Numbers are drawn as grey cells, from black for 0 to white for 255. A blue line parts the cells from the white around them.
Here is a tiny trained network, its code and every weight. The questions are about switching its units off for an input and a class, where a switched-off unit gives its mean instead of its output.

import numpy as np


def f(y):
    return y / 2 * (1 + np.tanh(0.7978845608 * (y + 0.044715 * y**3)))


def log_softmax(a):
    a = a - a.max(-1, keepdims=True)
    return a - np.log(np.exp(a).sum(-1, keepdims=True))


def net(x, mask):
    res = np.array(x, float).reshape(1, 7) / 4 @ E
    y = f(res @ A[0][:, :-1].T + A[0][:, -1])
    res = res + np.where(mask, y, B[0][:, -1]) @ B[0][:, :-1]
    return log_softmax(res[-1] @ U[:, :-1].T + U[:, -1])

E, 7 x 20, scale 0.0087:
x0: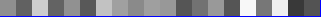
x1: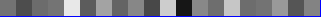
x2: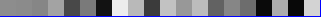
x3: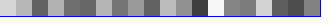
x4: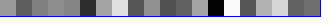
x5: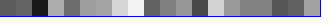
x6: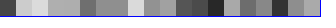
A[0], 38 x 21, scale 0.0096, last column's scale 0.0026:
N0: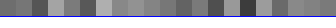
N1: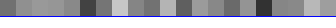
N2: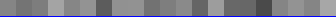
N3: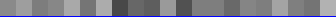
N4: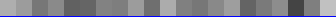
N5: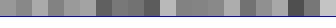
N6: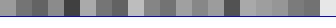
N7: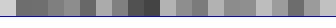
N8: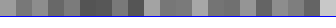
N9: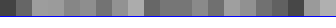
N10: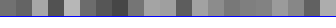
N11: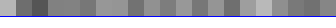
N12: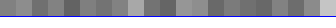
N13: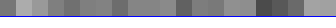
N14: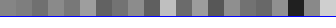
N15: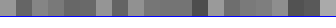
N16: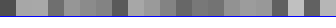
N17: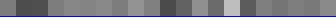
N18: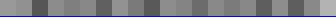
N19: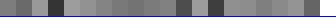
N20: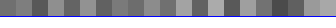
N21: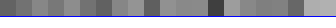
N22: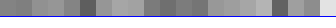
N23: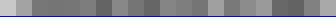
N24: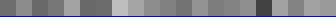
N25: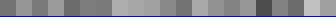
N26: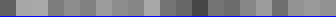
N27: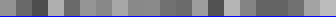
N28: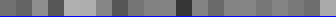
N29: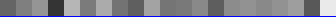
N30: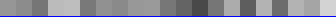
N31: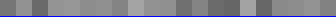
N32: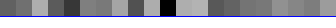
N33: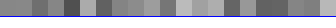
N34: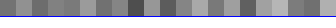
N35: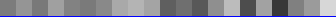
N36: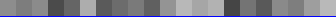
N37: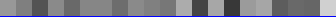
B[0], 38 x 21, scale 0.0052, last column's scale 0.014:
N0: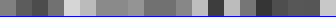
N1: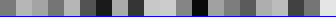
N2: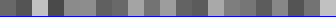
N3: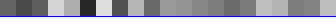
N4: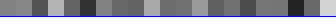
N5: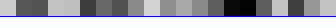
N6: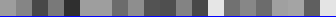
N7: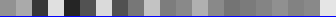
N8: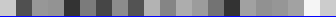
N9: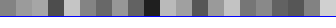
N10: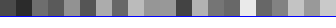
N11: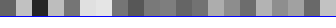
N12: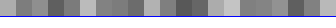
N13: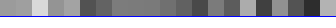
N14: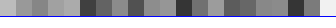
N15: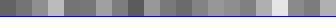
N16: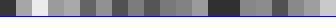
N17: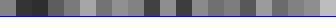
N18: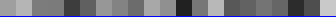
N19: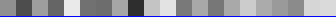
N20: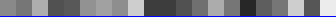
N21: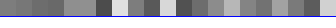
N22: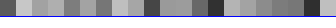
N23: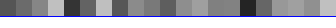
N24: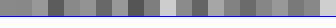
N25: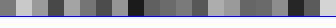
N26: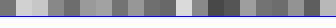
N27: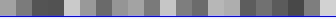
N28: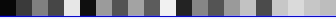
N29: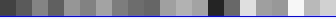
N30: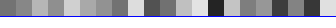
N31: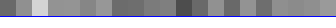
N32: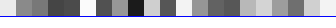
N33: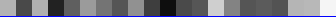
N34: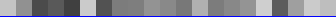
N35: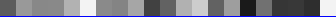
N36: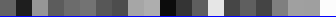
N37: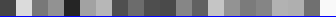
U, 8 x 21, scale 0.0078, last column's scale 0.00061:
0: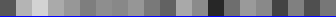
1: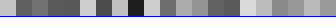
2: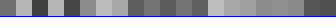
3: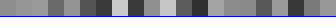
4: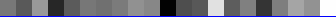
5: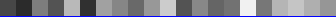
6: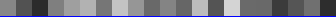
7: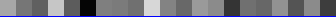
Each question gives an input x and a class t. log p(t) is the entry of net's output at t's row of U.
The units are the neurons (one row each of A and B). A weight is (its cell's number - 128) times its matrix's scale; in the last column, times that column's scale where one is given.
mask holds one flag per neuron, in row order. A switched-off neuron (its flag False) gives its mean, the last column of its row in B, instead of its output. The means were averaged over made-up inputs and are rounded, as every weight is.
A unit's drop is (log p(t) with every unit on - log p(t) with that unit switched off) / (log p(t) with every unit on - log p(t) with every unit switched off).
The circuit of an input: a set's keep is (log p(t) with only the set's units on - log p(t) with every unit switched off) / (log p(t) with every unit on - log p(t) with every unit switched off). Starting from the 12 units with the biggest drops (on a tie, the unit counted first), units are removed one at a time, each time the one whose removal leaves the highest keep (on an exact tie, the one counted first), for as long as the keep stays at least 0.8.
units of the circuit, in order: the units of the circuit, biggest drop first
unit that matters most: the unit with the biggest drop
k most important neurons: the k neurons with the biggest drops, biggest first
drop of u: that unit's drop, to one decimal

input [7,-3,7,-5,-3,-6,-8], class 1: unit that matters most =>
N32
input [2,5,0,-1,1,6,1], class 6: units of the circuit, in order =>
[N0; N36]
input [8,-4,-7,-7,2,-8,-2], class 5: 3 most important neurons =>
[N28; N10; N29]
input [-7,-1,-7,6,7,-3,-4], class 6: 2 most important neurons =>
[N0; N30]
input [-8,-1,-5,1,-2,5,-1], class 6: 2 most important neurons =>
[N35; N30]
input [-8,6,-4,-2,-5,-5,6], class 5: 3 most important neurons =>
[N28; N10; N19]
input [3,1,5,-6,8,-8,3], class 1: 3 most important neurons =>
[N32; N8; N34]
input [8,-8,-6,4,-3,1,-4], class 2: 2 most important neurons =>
[N11; N37]
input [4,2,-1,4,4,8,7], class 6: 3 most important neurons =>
[N0; N35; N27]
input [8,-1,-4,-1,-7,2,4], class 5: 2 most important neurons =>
[N35; N28]
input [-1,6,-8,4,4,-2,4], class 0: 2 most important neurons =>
[N30; N35]
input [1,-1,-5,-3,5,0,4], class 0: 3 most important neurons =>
[N30; N26; N16]
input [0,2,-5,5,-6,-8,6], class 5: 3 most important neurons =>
[N28; N10; N35]
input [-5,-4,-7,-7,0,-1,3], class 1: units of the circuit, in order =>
[N32]
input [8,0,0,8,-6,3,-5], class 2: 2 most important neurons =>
[N7; N11]
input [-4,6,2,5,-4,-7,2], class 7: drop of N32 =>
0.0
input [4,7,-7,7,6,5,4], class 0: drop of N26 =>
0.1
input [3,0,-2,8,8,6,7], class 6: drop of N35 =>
0.1
